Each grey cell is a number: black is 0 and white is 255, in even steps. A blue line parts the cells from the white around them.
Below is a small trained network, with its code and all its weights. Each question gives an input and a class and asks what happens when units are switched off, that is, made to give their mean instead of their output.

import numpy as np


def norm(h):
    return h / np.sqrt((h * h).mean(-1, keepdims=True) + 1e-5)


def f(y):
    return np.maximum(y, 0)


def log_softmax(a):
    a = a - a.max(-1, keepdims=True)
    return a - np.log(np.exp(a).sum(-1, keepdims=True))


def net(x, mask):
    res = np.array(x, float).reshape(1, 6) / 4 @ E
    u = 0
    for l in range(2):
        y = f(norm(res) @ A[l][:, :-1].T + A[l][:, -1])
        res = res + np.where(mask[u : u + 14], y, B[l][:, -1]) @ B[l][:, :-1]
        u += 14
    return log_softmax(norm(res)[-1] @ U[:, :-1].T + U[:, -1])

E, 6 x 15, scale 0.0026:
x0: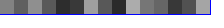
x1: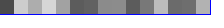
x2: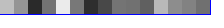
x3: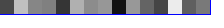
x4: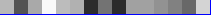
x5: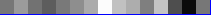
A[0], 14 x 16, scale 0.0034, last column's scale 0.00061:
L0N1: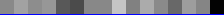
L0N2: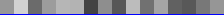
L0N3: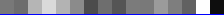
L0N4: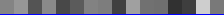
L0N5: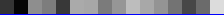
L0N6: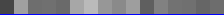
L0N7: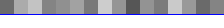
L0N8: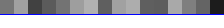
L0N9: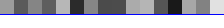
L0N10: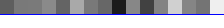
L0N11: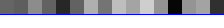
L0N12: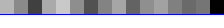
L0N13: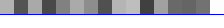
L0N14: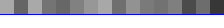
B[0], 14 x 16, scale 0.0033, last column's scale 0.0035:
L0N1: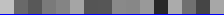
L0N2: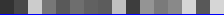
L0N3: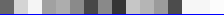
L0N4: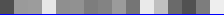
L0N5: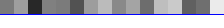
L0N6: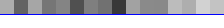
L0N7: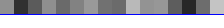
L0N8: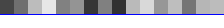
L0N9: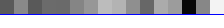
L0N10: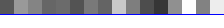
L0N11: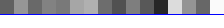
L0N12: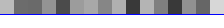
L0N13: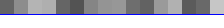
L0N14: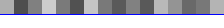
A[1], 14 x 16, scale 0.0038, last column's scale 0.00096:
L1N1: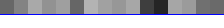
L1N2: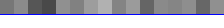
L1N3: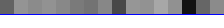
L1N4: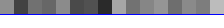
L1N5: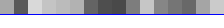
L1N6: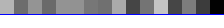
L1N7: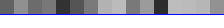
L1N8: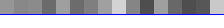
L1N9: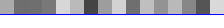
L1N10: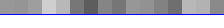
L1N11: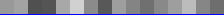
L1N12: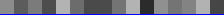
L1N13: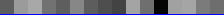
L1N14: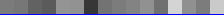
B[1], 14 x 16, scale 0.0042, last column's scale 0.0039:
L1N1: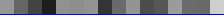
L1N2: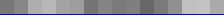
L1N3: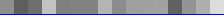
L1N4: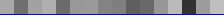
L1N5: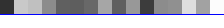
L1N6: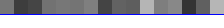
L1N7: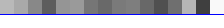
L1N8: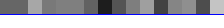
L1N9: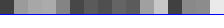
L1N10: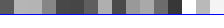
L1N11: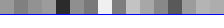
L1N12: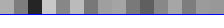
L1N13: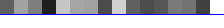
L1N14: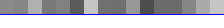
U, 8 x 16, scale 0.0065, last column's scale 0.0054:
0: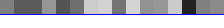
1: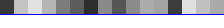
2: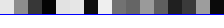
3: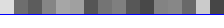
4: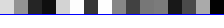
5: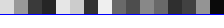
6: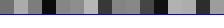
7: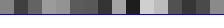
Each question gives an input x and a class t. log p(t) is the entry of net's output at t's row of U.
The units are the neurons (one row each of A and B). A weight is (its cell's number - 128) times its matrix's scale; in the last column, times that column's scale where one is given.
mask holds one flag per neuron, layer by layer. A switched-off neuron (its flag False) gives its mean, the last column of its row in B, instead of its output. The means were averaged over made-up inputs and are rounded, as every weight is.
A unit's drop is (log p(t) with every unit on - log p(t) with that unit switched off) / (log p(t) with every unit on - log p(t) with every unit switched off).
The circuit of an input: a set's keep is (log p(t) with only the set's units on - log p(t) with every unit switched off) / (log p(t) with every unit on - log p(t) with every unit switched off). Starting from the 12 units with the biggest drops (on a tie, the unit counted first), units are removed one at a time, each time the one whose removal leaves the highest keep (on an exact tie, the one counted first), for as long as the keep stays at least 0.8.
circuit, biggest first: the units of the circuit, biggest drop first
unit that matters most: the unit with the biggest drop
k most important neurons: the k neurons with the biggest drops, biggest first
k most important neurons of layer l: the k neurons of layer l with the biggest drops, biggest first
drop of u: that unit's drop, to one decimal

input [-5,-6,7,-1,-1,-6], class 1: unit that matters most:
L1N9
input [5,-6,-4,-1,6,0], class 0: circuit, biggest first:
L0N5, L0N9
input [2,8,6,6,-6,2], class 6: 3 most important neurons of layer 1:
L1N10, L1N9, L1N5
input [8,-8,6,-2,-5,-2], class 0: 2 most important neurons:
L0N9, L0N10
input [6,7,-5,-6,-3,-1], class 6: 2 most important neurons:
L0N11, L0N1
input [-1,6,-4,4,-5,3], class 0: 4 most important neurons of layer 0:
L0N7, L0N10, L0N2, L0N3
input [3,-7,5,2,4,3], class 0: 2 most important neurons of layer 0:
L0N3, L0N14
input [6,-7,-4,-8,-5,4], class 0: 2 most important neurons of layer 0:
L0N10, L0N5
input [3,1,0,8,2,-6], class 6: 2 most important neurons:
L0N10, L1N13
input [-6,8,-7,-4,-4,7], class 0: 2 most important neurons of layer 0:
L0N10, L0N7
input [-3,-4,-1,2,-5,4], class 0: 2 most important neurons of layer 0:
L0N8, L0N10
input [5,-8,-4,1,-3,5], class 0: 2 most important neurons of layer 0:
L0N5, L0N10
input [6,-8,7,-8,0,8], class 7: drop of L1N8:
0.2
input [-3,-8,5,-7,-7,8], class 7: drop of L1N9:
0.1
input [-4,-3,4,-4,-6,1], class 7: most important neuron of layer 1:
L1N6
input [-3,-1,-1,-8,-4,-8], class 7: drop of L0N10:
0.1
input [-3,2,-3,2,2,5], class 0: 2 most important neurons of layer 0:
L0N7, L0N5
